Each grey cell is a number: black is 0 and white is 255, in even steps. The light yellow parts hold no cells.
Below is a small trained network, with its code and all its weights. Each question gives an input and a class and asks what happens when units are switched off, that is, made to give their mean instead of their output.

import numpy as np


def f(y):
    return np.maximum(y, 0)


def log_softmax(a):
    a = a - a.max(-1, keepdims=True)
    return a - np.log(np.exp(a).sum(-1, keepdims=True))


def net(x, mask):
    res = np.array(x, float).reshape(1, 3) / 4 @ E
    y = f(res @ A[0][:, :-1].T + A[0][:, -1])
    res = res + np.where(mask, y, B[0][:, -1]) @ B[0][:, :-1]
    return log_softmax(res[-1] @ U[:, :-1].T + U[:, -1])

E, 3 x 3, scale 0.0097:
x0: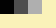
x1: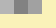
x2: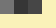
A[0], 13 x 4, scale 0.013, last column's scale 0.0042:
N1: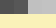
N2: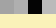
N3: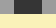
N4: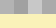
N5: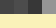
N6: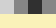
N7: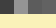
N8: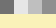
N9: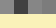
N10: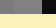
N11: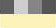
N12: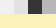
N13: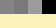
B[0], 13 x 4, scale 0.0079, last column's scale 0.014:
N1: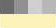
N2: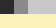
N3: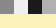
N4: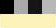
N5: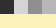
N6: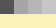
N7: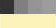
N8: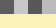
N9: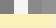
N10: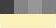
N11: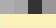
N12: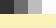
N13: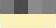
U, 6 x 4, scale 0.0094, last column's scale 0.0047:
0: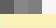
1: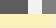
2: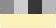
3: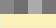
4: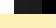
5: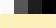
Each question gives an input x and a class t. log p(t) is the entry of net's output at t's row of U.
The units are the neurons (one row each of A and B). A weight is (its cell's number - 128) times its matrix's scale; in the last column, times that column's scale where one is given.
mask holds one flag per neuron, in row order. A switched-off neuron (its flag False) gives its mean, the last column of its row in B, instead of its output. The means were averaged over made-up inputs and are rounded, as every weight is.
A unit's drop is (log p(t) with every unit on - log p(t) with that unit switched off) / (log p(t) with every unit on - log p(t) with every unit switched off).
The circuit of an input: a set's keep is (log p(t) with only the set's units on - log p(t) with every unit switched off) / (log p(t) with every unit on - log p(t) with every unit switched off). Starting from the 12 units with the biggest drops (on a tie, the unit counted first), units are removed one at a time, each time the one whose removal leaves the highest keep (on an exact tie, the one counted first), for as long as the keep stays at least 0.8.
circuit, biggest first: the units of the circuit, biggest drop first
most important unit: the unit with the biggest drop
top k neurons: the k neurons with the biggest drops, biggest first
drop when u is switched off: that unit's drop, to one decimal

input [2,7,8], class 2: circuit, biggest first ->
(N3, N12)
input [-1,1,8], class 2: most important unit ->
N3
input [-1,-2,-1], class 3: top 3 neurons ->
(N3, N4, N5)
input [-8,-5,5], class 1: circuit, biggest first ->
(N2, N12)
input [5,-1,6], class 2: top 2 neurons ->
(N12, N3)
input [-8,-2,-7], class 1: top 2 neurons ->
(N12, N2)
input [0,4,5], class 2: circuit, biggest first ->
(N12, N3)
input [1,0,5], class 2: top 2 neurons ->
(N12, N3)
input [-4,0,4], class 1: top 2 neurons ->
(N2, N4)
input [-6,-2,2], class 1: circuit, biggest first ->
(N12, N2)
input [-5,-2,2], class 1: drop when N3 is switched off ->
-0.1
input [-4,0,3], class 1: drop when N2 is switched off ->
0.4
